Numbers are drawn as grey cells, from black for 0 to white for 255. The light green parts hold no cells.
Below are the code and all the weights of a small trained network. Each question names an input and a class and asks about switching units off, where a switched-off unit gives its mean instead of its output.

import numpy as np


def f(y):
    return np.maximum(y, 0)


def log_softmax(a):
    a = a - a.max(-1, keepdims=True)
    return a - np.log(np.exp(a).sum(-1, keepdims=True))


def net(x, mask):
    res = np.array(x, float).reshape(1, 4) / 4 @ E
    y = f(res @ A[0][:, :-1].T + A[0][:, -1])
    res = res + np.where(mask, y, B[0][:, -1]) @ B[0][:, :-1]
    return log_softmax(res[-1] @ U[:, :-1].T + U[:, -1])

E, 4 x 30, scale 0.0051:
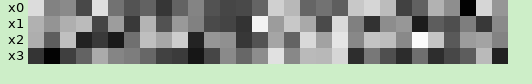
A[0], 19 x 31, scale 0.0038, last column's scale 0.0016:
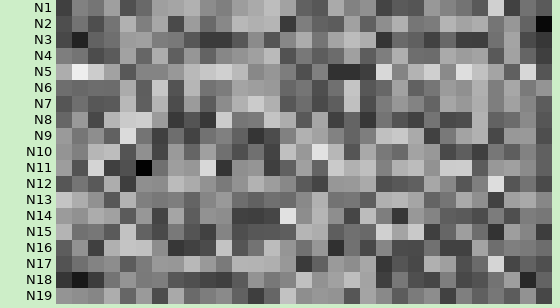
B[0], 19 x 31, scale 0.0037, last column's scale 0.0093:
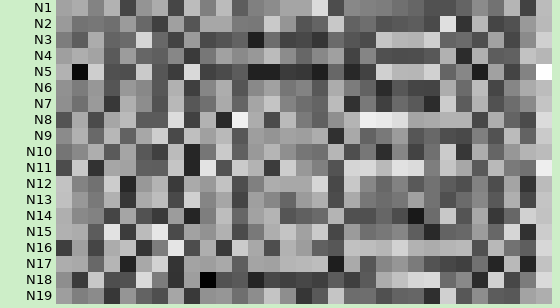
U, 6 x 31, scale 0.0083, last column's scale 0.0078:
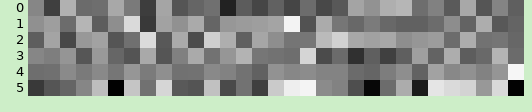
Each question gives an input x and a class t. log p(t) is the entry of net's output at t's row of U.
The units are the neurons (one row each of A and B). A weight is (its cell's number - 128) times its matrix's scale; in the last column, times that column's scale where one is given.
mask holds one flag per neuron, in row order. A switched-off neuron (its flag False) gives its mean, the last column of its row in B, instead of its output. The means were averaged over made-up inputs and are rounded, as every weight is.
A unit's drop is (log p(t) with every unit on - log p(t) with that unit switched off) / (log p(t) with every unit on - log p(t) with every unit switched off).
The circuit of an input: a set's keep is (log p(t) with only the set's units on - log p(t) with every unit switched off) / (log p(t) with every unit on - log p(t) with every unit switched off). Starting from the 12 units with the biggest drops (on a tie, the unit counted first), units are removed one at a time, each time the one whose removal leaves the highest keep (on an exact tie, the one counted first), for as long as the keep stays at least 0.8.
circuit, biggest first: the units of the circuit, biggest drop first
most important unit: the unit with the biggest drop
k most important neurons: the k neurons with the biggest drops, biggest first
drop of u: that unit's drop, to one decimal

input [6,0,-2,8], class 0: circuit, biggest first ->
N18
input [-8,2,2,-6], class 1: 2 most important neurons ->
N17, N12
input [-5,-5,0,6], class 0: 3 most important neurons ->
N18, N3, N15
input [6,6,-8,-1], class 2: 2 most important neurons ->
N8, N16
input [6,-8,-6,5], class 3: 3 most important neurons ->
N7, N2, N4
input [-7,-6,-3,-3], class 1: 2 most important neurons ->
N17, N12
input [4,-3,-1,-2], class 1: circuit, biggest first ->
N18, N13
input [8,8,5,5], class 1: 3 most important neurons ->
N15, N9, N13
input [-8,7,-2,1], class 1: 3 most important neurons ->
N17, N12, N1
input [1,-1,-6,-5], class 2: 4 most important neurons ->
N8, N16, N18, N3
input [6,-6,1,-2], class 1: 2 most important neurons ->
N15, N13
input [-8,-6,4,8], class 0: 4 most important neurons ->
N18, N3, N15, N9
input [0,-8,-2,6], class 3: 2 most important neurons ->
N5, N7
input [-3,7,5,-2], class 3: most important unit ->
N14
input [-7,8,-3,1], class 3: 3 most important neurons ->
N14, N10, N19
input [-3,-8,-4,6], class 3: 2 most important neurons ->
N5, N7
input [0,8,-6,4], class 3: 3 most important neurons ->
N14, N10, N11
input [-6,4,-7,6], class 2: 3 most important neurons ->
N8, N16, N5
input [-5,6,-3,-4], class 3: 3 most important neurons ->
N14, N19, N10
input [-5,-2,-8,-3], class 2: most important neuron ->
N8
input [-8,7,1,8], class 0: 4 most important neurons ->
N18, N3, N15, N9
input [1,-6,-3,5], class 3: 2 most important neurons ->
N5, N7
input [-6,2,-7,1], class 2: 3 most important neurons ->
N8, N16, N15
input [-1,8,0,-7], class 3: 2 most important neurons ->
N14, N10
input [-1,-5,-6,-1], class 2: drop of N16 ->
0.4
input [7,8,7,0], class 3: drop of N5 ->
-0.1
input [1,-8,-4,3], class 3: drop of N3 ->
0.0
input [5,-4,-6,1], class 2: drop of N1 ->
0.1
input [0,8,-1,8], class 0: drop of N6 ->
0.2
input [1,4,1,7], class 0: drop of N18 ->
0.3
